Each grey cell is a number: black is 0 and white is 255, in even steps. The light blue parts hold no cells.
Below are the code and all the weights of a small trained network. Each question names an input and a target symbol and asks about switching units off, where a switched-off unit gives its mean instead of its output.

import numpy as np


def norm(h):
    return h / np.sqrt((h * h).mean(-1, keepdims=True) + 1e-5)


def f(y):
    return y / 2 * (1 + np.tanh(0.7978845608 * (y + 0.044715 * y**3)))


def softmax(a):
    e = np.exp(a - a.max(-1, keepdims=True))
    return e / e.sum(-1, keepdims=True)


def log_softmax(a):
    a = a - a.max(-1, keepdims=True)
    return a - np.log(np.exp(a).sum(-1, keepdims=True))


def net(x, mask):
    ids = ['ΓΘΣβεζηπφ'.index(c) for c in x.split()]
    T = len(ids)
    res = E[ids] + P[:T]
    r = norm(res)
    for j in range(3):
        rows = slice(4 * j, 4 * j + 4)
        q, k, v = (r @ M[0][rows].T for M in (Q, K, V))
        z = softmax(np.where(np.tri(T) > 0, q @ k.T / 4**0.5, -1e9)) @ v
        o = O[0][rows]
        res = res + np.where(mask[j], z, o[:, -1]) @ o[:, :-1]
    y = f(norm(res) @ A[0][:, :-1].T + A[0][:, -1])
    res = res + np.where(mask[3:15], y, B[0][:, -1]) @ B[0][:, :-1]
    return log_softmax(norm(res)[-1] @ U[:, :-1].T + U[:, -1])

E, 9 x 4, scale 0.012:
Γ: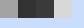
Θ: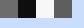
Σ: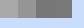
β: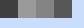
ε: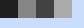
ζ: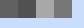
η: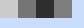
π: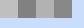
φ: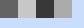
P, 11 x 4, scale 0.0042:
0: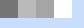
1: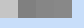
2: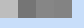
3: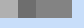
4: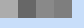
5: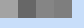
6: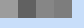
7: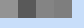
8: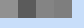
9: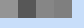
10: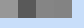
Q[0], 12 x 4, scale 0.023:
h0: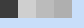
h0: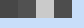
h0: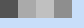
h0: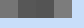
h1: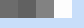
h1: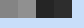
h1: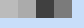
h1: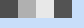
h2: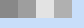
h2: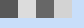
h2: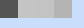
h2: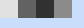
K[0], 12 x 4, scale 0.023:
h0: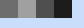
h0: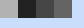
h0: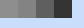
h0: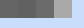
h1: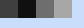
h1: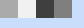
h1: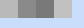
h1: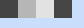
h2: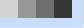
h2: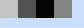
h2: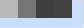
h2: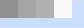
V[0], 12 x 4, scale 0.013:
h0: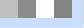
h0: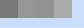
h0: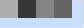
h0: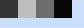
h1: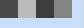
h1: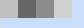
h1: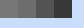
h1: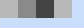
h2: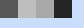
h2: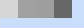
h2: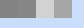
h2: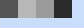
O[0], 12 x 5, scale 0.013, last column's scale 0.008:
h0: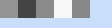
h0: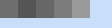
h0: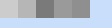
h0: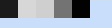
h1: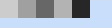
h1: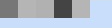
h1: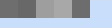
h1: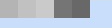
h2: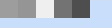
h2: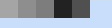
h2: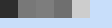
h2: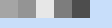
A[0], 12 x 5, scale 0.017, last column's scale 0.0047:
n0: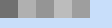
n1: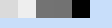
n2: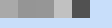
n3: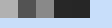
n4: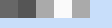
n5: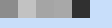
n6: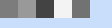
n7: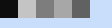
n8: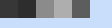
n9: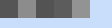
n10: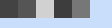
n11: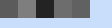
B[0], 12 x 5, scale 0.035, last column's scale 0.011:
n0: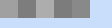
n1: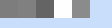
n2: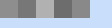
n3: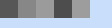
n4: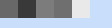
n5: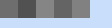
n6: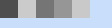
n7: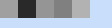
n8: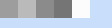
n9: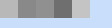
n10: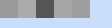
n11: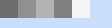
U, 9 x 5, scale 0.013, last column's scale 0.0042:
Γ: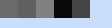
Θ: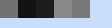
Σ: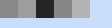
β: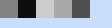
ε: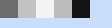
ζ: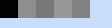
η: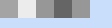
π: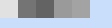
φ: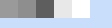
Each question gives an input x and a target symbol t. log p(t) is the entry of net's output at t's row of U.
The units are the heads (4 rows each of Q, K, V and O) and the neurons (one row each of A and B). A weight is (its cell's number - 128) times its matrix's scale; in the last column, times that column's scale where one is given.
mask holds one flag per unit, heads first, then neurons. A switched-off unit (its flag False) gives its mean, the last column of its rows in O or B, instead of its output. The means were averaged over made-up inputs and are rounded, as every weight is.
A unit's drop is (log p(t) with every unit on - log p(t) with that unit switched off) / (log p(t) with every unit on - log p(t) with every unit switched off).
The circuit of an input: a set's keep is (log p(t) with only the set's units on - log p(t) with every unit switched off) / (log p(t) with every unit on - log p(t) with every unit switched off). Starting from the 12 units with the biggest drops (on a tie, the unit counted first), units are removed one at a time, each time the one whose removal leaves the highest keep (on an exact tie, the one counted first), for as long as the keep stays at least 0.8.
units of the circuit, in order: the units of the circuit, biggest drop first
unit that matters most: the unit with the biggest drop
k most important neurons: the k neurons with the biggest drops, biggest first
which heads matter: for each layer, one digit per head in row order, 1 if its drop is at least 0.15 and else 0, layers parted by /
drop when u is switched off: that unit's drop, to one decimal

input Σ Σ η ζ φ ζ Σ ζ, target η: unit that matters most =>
h1
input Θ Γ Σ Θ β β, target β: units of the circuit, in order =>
[h2 n4 h1]
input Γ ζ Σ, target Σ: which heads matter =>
101
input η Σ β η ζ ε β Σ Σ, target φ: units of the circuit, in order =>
[n1 h1]
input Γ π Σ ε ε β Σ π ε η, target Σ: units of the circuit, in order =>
[h2 n4]
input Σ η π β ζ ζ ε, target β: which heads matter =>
110
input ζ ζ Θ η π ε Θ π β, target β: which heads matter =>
011
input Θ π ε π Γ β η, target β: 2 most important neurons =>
[n4 n2]
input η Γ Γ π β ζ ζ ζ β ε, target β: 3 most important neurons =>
[n7 n8 n6]
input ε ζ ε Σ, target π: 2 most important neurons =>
[n10 n7]
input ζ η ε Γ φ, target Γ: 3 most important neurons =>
[n8 n6 n7]
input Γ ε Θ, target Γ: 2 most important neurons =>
[n3 n6]
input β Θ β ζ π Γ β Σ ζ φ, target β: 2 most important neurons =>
[n7 n8]
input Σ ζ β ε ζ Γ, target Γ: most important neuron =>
[n3]
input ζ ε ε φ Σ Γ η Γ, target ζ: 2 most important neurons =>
[n6 n4]
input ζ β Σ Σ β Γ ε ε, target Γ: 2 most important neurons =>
[n7 n1]
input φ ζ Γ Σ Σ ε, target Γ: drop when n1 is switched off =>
0.0
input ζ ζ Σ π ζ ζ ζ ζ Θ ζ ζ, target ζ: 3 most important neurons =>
[n4 n8 n6]
